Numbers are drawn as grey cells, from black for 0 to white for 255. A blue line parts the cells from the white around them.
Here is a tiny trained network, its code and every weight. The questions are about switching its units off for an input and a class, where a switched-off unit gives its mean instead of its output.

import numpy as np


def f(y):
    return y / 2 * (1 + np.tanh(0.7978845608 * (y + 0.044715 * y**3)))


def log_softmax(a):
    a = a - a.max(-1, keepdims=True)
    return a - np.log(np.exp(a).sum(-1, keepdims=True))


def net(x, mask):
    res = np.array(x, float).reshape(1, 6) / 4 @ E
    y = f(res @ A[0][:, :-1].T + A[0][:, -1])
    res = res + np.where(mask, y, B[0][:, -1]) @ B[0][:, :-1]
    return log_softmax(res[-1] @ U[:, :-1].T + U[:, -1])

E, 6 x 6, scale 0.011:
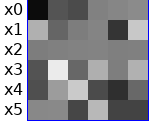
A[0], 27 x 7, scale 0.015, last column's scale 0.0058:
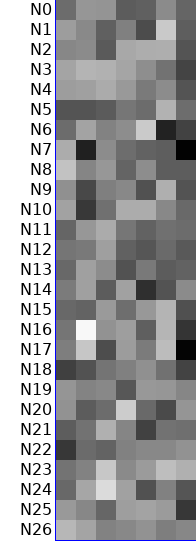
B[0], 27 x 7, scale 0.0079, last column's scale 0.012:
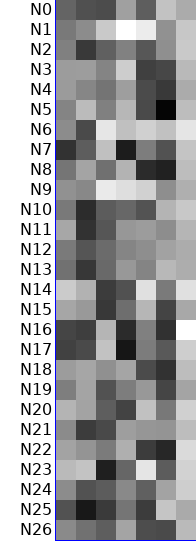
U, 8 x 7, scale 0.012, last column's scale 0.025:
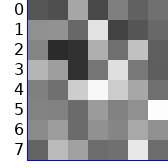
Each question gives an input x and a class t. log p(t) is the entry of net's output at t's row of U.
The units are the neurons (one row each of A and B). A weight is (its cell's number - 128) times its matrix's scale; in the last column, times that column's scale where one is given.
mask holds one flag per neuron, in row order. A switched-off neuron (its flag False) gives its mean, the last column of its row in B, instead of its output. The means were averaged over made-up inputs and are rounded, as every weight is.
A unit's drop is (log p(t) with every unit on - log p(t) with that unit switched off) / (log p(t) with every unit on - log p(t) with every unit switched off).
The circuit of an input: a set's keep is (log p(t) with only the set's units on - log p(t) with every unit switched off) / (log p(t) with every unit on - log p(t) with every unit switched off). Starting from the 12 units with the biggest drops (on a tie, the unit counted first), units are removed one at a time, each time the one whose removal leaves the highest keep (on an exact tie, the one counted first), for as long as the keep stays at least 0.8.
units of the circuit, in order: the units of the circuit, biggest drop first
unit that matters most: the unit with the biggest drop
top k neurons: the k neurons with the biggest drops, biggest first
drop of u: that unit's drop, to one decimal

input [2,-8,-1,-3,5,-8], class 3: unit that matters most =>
N23
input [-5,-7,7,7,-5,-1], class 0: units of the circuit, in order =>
(N16 N17)
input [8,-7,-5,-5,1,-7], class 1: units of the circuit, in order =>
(N18 N22)
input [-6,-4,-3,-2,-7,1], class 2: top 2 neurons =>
(N10 N25)
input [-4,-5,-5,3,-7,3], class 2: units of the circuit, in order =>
(N25 N2)
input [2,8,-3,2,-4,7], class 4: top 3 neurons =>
(N1 N9 N23)
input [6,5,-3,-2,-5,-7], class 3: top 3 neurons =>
(N15 N23 N8)
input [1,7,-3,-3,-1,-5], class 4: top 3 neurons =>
(N9 N1 N14)
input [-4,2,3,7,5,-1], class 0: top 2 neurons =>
(N16 N17)
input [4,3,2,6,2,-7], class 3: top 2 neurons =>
(N23 N15)
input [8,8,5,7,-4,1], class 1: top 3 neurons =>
(N5 N22 N6)
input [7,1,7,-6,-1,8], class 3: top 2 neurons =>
(N20 N14)
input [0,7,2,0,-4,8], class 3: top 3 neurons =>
(N14 N20 N6)
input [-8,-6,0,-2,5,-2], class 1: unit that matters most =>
N8
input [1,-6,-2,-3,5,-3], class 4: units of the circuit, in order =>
(N6 N16)
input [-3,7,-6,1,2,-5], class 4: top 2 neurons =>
(N1 N9)
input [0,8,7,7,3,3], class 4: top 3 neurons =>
(N1 N9 N7)
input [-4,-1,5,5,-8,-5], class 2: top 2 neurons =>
(N25 N2)
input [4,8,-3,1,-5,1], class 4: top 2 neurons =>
(N1 N9)
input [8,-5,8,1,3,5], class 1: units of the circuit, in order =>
(N22)
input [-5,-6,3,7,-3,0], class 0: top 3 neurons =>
(N16 N17 N1)
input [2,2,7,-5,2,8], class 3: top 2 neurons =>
(N14 N20)
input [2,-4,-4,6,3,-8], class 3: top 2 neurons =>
(N23 N15)
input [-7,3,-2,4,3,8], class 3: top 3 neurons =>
(N14 N20 N22)
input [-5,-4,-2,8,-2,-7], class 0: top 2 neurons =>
(N16 N17)
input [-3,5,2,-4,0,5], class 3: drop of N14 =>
0.6
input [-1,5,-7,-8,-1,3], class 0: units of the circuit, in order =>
(N7)
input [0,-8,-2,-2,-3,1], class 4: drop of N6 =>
0.5
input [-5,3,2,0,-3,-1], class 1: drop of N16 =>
0.0
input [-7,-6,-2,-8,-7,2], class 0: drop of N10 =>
0.1
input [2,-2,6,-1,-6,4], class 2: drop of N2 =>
0.1
